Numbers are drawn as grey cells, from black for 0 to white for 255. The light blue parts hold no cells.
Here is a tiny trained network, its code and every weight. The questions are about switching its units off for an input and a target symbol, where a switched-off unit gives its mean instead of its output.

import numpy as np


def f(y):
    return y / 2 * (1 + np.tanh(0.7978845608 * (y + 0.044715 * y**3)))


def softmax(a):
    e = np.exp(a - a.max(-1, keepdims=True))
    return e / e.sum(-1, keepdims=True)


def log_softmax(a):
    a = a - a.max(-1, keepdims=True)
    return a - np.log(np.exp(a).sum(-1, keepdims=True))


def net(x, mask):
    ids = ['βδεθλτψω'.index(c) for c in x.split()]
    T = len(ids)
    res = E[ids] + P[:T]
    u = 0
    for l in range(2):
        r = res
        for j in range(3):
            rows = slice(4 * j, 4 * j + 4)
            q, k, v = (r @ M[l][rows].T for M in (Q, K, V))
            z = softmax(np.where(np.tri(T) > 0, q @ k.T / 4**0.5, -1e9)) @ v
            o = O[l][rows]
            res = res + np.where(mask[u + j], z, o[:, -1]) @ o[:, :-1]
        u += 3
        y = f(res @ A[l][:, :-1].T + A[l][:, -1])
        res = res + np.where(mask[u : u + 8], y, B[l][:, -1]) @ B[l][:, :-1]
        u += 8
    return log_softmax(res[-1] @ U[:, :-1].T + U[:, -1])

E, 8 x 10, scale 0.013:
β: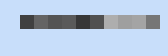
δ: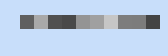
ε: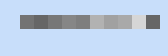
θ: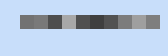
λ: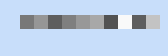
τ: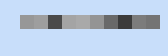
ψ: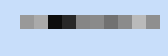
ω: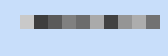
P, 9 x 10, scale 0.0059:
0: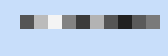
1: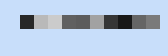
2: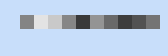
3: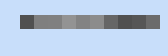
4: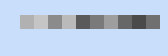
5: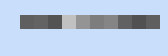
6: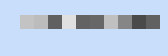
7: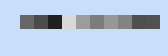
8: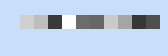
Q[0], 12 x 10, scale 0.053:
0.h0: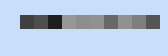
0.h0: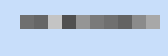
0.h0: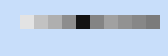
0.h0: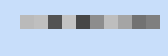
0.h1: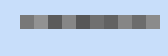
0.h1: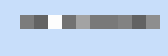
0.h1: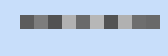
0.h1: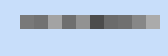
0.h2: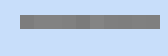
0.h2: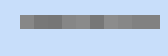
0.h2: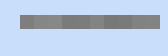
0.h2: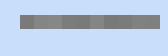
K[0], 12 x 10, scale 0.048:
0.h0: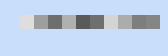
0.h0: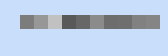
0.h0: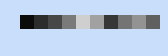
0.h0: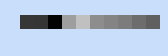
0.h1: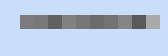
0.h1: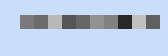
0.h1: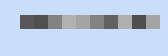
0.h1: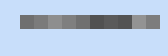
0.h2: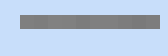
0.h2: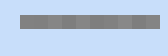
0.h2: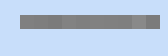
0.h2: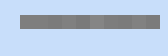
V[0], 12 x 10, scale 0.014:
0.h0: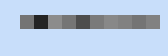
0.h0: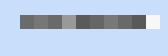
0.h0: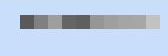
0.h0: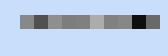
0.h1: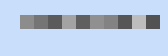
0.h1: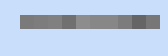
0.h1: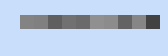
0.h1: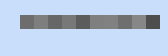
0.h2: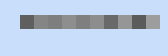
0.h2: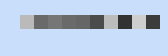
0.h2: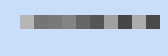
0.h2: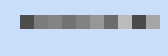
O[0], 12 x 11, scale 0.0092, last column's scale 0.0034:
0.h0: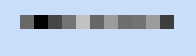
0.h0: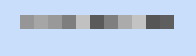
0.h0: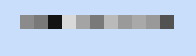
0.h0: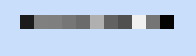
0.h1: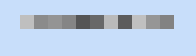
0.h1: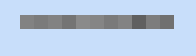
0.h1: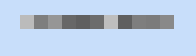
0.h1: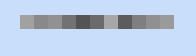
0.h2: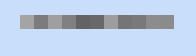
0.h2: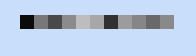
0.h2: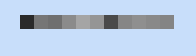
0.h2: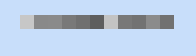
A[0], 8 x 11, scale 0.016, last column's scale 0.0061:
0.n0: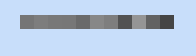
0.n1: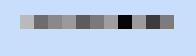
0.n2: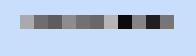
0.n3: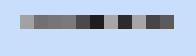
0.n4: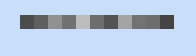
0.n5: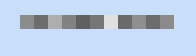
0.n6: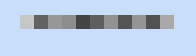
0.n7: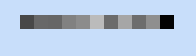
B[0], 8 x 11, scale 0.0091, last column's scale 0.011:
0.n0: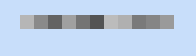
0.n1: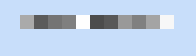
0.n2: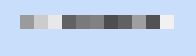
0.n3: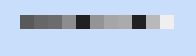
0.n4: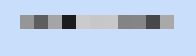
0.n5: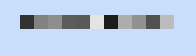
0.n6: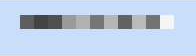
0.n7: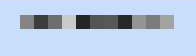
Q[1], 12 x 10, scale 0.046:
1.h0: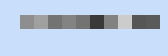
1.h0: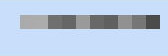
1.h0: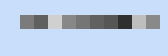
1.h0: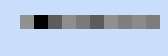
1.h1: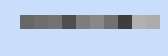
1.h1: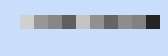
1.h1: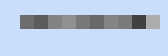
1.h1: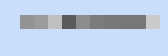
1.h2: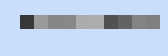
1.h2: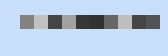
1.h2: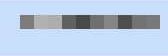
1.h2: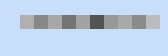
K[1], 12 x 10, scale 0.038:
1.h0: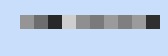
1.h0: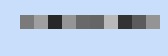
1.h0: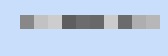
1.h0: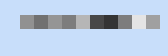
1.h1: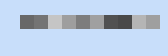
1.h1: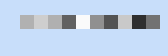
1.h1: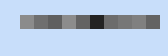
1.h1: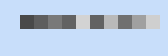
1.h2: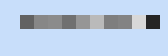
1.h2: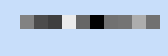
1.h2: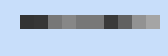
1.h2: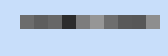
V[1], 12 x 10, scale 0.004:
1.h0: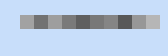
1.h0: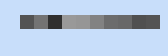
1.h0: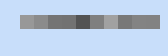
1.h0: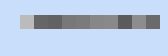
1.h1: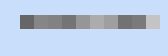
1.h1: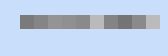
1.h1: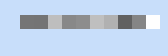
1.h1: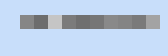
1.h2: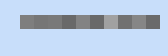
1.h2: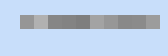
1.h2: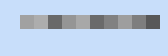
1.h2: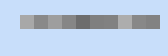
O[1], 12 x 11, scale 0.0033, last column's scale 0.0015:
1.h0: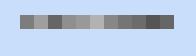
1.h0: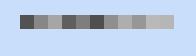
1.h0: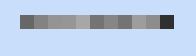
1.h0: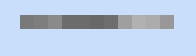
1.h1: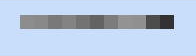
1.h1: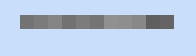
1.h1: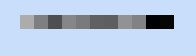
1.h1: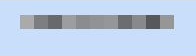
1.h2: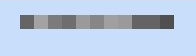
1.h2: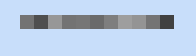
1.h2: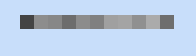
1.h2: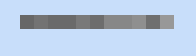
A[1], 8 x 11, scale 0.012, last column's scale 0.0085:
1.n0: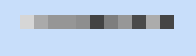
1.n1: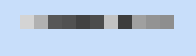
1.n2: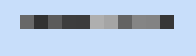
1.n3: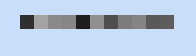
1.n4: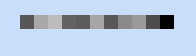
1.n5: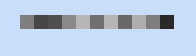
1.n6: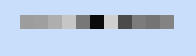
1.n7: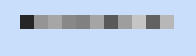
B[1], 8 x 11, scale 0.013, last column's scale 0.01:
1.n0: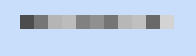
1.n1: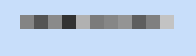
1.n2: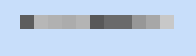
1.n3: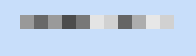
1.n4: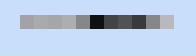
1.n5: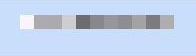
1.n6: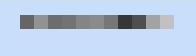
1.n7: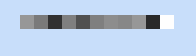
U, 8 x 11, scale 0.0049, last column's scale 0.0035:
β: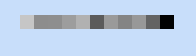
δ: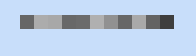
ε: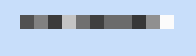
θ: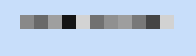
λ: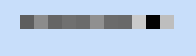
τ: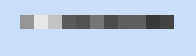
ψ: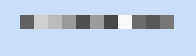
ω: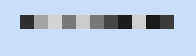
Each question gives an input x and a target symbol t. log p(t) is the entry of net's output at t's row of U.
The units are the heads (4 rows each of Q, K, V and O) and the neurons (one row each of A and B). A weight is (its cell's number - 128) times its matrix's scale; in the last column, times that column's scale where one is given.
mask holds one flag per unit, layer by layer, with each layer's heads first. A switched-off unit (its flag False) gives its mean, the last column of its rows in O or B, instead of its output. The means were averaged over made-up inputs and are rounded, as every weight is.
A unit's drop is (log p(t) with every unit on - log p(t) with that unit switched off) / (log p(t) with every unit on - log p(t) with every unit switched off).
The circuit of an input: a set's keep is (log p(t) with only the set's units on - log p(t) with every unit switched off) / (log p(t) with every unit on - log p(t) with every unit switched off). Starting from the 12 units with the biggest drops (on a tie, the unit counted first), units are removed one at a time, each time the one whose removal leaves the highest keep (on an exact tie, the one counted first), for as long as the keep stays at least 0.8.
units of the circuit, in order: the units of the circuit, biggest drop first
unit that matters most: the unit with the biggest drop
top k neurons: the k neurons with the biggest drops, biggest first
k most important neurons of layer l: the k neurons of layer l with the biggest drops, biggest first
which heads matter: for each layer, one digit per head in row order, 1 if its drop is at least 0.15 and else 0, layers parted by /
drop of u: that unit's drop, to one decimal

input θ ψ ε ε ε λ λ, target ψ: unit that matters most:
0.h2
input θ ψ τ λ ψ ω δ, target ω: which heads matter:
110 / 000
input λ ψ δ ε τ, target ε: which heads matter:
111 / 000
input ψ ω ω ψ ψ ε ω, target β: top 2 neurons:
[1.n5; 0.n6]
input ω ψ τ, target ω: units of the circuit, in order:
[0.h1; 1.n0; 0.n2; 0.n1]
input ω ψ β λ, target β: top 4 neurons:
[0.n4; 1.n5; 0.n7; 0.n2]
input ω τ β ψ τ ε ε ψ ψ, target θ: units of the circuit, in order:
[0.h1; 1.n1; 0.h2; 0.n5]
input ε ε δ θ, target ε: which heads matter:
010 / 000
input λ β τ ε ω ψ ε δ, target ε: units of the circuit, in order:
[0.h1; 0.n7]
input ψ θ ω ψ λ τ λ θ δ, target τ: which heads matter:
001 / 000
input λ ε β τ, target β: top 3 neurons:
[1.n5; 0.n4; 0.n2]
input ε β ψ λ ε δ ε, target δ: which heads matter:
111 / 000
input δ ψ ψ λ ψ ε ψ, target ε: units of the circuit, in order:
[0.h1; 0.h0; 0.n7]
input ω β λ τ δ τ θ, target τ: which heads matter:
110 / 000
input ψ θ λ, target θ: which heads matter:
111 / 000
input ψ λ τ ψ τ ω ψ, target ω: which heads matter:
110 / 000
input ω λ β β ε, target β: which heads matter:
110 / 000
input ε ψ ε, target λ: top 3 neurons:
[0.n5; 1.n7; 0.n6]
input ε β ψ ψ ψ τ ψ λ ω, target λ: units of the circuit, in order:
[0.h0; 1.n7]
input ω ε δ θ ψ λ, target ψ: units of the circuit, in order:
[0.h0; 1.n0]
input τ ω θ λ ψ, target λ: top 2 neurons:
[1.n7; 0.n3]
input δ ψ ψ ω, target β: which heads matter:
010 / 000
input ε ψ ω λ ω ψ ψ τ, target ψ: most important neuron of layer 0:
[0.n6]
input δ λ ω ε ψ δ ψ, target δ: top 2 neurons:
[1.n3; 0.n1]
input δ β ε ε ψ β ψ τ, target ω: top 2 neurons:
[0.n2; 1.n0]
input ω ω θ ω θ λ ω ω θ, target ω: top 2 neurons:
[0.n4; 1.n2]
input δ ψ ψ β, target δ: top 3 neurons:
[1.n3; 0.n5; 0.n3]
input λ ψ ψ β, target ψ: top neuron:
[0.n6]
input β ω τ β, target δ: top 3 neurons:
[1.n3; 0.n3; 0.n5]
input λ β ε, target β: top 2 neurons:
[1.n5; 0.n4]
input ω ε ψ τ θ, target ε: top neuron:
[0.n6]
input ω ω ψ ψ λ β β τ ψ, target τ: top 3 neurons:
[1.n4; 0.n6; 0.n1]
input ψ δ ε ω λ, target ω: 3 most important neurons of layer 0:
[0.n4; 0.n7; 0.n1]
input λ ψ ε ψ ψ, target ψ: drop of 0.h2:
0.8
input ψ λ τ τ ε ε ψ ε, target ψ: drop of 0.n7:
0.0
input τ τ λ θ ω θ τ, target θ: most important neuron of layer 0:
[0.n4]
